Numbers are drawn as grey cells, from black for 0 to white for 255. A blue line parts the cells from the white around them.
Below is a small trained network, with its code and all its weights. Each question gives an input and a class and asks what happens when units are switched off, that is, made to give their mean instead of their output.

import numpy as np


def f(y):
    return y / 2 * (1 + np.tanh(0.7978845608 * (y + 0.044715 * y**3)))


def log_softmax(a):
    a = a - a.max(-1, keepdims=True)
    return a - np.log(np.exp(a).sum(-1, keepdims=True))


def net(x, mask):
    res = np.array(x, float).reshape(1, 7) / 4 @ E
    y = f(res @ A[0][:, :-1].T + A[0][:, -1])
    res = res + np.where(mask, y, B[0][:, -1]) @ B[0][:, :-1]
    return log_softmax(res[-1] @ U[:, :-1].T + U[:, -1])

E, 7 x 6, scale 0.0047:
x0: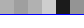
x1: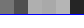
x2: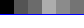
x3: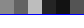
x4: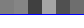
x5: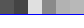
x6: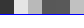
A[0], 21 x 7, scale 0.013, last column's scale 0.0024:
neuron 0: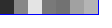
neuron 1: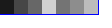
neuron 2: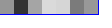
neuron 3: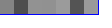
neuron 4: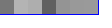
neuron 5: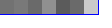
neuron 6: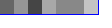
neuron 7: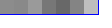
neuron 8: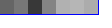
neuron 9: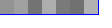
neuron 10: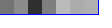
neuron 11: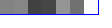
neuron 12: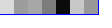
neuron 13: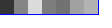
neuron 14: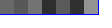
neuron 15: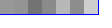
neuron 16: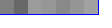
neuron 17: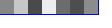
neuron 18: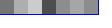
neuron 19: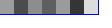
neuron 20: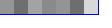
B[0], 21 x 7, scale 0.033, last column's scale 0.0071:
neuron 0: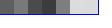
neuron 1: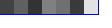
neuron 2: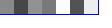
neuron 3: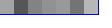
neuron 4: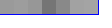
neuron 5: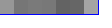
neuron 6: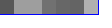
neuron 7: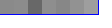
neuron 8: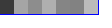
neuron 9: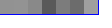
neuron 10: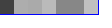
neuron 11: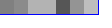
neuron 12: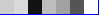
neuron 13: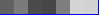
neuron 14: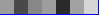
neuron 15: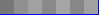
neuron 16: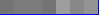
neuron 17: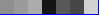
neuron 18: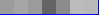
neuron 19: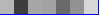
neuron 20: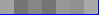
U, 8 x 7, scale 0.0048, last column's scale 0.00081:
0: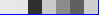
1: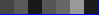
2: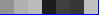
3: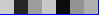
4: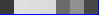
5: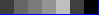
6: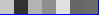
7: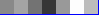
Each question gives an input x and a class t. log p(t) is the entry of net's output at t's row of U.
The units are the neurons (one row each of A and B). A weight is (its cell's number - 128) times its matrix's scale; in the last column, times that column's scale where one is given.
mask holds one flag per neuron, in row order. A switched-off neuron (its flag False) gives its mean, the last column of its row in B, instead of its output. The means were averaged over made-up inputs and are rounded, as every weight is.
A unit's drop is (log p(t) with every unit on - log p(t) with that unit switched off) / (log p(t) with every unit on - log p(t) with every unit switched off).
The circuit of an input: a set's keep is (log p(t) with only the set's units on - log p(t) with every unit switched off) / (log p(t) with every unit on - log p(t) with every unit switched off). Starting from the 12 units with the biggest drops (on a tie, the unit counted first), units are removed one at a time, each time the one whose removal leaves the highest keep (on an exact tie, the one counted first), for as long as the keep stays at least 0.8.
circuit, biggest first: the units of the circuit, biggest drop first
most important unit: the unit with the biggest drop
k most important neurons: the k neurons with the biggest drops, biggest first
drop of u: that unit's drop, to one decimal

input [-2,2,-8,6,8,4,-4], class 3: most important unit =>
neuron 19
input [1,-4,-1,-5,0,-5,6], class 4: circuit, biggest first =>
(neuron 10; neuron 6)
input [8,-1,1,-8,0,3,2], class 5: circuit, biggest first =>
(neuron 2; neuron 1)
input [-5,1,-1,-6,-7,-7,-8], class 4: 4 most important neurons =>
(neuron 10; neuron 8; neuron 11; neuron 6)
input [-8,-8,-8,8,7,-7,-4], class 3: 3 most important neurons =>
(neuron 14; neuron 11; neuron 19)
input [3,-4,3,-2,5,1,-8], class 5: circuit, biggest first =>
(neuron 2; neuron 1; neuron 14)
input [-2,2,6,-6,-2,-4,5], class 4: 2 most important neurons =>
(neuron 10; neuron 8)
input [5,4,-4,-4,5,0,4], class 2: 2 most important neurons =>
(neuron 17; neuron 9)
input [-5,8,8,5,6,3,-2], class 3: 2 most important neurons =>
(neuron 14; neuron 19)
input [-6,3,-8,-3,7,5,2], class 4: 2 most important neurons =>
(neuron 12; neuron 10)
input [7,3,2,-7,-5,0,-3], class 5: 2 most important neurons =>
(neuron 1; neuron 19)
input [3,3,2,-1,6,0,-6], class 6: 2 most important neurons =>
(neuron 2; neuron 3)
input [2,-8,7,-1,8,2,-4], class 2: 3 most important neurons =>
(neuron 17; neuron 2; neuron 6)
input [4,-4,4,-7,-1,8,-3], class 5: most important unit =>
neuron 2
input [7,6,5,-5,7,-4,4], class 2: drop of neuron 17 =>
0.2
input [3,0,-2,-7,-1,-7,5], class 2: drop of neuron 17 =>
0.9
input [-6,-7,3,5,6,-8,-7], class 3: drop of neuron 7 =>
0.0
